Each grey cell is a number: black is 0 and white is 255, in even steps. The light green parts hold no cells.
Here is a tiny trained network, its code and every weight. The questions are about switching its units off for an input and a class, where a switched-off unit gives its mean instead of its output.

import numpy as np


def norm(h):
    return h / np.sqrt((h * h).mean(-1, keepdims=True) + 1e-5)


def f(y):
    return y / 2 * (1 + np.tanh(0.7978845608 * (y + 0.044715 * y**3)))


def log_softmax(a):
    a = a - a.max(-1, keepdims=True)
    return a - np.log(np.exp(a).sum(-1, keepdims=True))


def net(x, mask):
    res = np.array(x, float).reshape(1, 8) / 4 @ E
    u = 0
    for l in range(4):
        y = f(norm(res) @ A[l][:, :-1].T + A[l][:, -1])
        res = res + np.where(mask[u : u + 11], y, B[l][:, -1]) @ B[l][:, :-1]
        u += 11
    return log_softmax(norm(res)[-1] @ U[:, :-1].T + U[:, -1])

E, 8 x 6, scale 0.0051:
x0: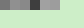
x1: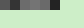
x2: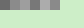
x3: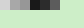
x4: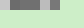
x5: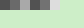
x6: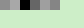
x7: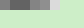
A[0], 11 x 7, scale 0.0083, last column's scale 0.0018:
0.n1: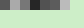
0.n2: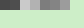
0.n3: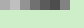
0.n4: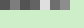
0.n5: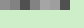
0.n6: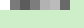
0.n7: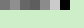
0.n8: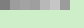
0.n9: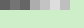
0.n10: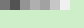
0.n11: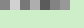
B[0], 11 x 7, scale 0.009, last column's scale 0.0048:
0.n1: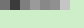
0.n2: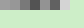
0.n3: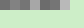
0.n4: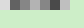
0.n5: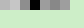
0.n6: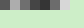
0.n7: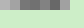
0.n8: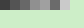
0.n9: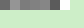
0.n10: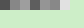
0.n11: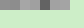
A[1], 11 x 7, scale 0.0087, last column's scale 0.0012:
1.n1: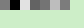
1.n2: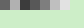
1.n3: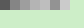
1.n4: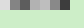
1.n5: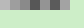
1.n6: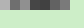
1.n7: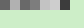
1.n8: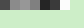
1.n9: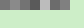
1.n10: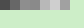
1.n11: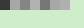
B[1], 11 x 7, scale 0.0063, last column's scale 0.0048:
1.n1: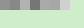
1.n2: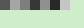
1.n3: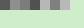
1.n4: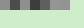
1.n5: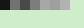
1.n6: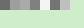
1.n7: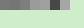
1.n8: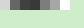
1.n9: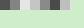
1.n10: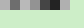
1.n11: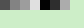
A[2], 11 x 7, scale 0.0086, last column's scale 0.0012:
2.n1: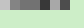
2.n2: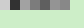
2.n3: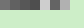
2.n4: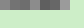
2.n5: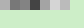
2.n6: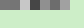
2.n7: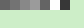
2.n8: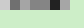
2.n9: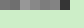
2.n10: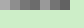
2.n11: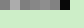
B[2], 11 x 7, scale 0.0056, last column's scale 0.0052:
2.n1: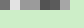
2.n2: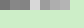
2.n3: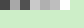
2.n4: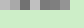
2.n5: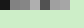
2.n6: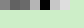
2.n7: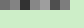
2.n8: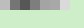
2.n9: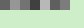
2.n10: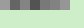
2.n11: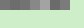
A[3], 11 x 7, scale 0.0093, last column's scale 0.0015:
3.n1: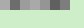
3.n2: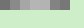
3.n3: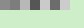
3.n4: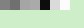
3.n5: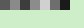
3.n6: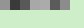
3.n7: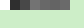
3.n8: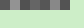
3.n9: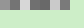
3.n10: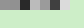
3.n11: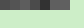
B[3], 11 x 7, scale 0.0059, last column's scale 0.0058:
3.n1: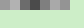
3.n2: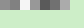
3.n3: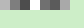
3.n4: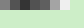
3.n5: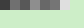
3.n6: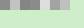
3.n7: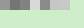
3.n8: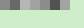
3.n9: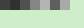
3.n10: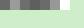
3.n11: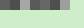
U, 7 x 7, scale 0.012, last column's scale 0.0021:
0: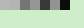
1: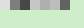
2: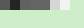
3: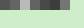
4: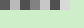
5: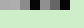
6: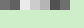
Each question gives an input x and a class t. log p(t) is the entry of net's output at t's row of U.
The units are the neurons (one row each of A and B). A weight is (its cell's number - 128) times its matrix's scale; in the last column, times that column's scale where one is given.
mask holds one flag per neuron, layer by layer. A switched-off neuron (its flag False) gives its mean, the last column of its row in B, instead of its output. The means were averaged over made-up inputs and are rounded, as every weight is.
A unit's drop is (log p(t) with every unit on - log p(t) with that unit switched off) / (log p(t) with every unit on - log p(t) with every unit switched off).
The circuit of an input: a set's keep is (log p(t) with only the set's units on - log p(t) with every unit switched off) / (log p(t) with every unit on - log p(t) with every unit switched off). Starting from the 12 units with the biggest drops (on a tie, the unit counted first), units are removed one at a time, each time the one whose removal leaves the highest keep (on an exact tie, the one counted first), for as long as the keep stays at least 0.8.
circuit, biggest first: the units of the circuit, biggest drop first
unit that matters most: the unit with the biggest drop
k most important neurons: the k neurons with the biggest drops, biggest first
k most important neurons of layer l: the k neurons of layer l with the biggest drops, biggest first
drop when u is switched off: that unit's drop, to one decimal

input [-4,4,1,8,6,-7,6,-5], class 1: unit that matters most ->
3.n7
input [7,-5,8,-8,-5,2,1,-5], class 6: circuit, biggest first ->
3.n2; 1.n10
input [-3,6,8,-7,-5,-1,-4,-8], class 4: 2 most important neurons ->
0.n2; 1.n8
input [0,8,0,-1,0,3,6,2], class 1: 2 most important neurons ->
0.n4; 0.n6
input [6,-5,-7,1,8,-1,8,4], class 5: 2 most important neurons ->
0.n6; 0.n5
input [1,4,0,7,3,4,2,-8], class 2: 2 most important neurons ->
0.n4; 2.n5
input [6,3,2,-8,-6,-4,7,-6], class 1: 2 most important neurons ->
0.n4; 0.n10
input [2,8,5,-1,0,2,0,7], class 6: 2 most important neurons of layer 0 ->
0.n6; 0.n10
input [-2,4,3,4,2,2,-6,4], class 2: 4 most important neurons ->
2.n6; 2.n5; 3.n4; 0.n4
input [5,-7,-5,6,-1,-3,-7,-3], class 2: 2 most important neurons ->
3.n4; 3.n9
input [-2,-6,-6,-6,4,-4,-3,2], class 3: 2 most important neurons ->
0.n6; 1.n11
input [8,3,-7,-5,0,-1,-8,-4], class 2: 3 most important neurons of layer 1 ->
1.n2; 1.n7; 1.n8
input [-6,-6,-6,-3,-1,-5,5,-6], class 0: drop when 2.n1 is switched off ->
0.1
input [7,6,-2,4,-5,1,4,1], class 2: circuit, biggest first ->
0.n1
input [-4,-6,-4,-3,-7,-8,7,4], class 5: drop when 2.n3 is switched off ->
0.2
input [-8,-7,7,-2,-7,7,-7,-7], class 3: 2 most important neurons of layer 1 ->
1.n11; 1.n10
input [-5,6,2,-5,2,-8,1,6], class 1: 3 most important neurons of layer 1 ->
1.n4; 1.n2; 1.n6
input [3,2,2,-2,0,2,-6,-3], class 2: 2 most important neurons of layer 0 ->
0.n4; 0.n5
